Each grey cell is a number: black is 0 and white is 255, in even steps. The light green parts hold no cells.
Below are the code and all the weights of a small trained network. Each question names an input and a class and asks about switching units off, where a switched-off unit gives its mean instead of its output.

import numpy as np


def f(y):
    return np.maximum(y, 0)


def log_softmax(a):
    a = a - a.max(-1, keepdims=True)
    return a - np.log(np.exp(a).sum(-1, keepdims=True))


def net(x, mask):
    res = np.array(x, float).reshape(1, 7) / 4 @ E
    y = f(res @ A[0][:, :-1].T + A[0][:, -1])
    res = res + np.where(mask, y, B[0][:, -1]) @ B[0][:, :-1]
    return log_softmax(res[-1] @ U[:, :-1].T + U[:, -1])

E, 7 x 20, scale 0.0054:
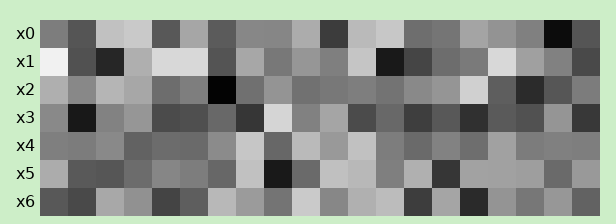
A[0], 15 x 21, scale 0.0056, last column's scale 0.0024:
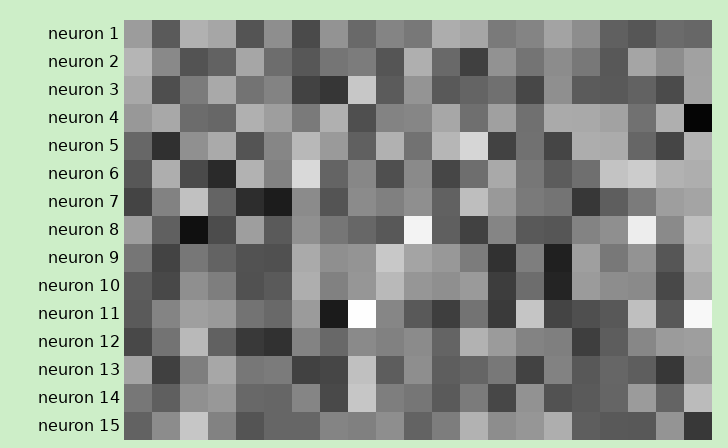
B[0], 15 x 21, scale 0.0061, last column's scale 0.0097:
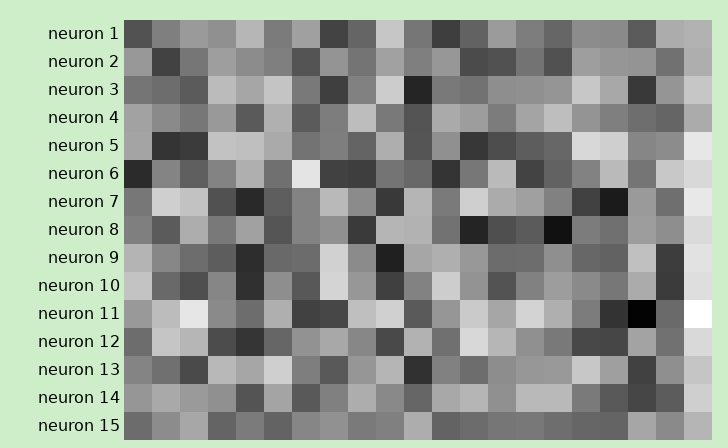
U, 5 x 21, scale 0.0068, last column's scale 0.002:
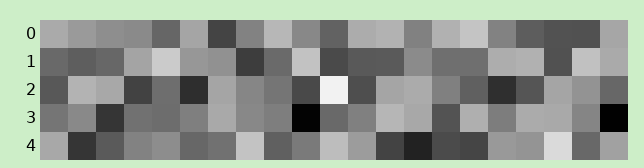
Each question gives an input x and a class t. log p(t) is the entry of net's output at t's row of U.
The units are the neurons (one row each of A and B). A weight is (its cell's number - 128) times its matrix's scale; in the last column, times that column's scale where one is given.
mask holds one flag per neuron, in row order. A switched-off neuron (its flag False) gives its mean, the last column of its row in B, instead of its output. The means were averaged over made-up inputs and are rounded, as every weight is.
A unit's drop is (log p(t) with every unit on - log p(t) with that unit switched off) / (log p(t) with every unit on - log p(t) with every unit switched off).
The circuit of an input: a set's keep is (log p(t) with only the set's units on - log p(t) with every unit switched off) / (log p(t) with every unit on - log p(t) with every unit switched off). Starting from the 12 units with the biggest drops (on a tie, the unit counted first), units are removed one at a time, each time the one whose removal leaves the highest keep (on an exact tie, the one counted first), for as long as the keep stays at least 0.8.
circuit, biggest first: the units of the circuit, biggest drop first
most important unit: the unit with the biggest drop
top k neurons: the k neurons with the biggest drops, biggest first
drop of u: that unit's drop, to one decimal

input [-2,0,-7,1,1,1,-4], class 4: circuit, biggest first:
(neuron 8)
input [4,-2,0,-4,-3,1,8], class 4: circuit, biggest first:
(neuron 11; neuron 5)
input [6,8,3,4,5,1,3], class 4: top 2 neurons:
(neuron 11; neuron 9)
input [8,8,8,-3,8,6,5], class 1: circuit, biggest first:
(neuron 1; neuron 5)
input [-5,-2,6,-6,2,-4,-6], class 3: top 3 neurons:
(neuron 11; neuron 8; neuron 7)
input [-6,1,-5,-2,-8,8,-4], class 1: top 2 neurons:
(neuron 6; neuron 9)
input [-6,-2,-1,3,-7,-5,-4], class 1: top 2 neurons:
(neuron 6; neuron 9)
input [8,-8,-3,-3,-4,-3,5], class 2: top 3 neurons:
(neuron 7; neuron 12; neuron 15)
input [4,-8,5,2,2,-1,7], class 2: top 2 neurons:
(neuron 7; neuron 12)
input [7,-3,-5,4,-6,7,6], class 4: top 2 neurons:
(neuron 5; neuron 11)
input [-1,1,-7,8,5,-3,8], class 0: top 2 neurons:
(neuron 11; neuron 14)
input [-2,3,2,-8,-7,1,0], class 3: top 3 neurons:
(neuron 11; neuron 5; neuron 3)
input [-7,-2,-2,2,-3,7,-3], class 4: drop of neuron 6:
-0.1
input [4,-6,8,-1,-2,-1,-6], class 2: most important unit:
neuron 15
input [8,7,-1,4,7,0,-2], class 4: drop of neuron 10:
0.2
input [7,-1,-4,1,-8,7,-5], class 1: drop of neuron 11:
0.1
